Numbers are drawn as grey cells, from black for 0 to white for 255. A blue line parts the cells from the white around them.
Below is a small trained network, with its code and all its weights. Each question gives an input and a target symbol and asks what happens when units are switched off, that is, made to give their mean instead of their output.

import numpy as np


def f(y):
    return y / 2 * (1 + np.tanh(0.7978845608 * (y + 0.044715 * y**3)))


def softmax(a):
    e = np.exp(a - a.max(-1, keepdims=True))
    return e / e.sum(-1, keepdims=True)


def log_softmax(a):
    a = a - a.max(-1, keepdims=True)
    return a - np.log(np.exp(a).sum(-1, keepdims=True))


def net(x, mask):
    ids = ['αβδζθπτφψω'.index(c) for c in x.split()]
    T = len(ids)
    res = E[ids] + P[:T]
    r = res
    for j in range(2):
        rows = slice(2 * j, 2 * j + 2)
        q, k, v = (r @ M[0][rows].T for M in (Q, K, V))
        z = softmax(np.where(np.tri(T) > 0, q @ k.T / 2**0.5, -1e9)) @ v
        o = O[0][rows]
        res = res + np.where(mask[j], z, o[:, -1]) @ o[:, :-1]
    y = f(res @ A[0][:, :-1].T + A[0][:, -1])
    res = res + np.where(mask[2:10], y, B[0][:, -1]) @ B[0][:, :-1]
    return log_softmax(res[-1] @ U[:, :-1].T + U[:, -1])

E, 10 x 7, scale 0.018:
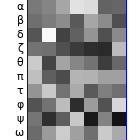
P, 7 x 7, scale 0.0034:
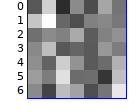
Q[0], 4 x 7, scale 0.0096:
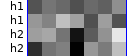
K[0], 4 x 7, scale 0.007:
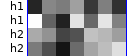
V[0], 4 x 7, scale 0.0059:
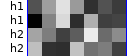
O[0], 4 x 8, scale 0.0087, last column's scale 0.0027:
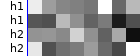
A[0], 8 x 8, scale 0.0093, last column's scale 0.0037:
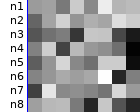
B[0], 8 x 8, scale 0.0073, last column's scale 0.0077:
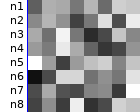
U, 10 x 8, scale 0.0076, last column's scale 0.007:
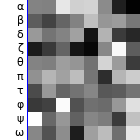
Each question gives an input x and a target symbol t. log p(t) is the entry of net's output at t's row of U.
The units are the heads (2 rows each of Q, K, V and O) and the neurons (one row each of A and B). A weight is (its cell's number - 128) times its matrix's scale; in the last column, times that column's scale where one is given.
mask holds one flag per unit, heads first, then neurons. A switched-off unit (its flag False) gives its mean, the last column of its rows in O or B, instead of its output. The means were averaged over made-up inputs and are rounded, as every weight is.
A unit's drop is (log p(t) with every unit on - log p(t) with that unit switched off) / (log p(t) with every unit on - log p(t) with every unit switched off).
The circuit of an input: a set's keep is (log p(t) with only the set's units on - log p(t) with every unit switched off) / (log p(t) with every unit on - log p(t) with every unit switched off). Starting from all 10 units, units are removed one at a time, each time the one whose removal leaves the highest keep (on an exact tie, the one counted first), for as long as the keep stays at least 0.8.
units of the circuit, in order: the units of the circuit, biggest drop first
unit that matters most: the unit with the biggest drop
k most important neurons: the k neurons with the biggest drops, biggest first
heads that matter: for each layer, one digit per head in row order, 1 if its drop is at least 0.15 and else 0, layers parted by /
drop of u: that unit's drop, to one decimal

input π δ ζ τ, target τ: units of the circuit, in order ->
[h1, n7, h2]
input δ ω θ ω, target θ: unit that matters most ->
n5
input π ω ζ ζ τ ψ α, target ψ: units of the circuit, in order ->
[h2, h1, n6]
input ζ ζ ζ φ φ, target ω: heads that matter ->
01
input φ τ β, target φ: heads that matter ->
10
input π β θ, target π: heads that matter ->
10
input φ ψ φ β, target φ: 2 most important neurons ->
[n3, n6]
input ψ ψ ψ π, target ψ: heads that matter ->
01
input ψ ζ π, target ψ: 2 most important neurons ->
[n6, n8]
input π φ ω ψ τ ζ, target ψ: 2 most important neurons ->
[n8, n6]
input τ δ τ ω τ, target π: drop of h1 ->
0.2
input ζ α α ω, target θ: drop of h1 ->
0.0
